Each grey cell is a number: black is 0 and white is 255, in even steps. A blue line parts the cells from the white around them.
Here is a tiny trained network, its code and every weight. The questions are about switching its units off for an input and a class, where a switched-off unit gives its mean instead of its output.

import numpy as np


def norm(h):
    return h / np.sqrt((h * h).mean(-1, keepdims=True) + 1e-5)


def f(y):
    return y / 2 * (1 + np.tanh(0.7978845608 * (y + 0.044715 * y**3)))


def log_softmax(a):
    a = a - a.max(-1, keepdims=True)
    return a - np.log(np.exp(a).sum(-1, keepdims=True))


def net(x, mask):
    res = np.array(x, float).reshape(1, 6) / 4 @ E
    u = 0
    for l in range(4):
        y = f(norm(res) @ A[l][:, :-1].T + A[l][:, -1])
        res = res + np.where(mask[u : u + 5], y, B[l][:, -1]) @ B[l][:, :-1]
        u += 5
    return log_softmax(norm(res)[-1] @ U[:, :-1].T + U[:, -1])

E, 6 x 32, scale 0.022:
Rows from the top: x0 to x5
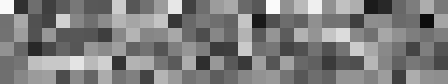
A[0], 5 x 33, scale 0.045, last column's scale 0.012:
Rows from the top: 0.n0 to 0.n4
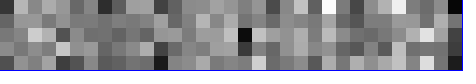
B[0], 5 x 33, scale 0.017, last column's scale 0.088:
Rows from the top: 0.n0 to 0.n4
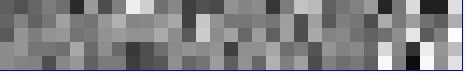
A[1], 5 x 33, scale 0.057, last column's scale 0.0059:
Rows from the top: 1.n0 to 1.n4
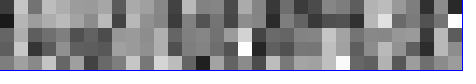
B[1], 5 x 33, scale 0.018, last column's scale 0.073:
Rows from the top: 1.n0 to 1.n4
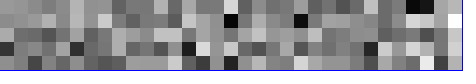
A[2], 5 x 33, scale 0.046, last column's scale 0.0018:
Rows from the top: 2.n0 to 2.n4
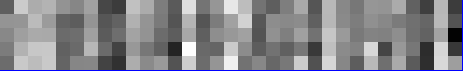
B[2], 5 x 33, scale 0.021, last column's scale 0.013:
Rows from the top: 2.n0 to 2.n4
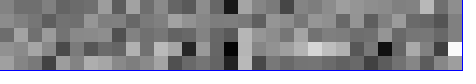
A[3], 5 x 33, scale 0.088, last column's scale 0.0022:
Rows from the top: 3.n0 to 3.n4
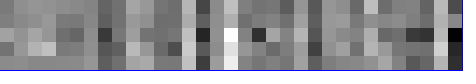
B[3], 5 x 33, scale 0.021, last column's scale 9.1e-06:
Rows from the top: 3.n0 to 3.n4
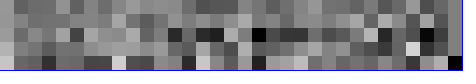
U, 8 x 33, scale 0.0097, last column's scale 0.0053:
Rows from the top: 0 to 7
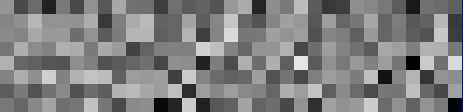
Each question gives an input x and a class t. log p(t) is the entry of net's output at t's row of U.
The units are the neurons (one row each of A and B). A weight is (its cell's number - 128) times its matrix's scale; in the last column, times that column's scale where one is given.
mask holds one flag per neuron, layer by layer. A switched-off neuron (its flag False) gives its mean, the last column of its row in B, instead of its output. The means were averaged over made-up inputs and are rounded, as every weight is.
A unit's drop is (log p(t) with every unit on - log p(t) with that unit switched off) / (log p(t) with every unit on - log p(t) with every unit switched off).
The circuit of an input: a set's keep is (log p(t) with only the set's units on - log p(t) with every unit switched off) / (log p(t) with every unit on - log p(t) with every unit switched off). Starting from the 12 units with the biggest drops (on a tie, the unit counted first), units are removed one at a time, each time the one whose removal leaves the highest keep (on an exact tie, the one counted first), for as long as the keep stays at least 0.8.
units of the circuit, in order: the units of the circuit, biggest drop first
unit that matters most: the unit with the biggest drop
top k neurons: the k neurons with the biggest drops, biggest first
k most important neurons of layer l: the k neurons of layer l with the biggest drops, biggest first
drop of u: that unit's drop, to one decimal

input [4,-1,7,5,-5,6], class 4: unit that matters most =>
1.n4
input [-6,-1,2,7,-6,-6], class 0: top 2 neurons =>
0.n4, 0.n2
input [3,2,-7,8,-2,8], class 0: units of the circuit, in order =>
1.n1, 0.n2
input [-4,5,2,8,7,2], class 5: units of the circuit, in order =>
0.n4, 1.n0
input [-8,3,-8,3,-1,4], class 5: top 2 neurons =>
0.n4, 1.n0
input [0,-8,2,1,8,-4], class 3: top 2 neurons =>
0.n2, 1.n4
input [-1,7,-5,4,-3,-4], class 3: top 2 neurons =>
0.n0, 0.n2
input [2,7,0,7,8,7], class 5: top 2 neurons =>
0.n4, 1.n0
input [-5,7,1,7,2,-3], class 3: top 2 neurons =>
1.n3, 1.n1
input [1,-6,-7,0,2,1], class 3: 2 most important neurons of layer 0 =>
0.n0, 0.n2
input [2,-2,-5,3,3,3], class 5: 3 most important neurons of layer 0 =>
0.n4, 0.n3, 0.n0
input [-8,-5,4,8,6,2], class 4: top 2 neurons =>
0.n4, 0.n2
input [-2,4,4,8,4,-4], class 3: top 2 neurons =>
1.n3, 0.n0
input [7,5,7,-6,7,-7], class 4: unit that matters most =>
0.n3
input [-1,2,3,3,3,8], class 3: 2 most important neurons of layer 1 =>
1.n3, 1.n4
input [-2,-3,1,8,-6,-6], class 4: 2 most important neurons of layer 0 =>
0.n4, 0.n2
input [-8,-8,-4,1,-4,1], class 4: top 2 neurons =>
0.n4, 1.n3
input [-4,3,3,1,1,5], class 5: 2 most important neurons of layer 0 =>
0.n4, 0.n3
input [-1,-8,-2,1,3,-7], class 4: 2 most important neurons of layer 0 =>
0.n4, 0.n3
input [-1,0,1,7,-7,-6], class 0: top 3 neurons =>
1.n1, 0.n2, 0.n4
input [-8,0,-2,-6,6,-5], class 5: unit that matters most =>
1.n1
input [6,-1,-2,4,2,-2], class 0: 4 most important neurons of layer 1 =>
1.n1, 1.n4, 1.n3, 1.n2
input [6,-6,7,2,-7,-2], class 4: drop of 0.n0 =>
0.3
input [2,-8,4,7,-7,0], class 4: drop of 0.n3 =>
0.0
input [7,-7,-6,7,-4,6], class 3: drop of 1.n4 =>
0.1
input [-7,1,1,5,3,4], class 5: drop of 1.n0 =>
0.2
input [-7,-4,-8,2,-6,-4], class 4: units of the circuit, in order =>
0.n4
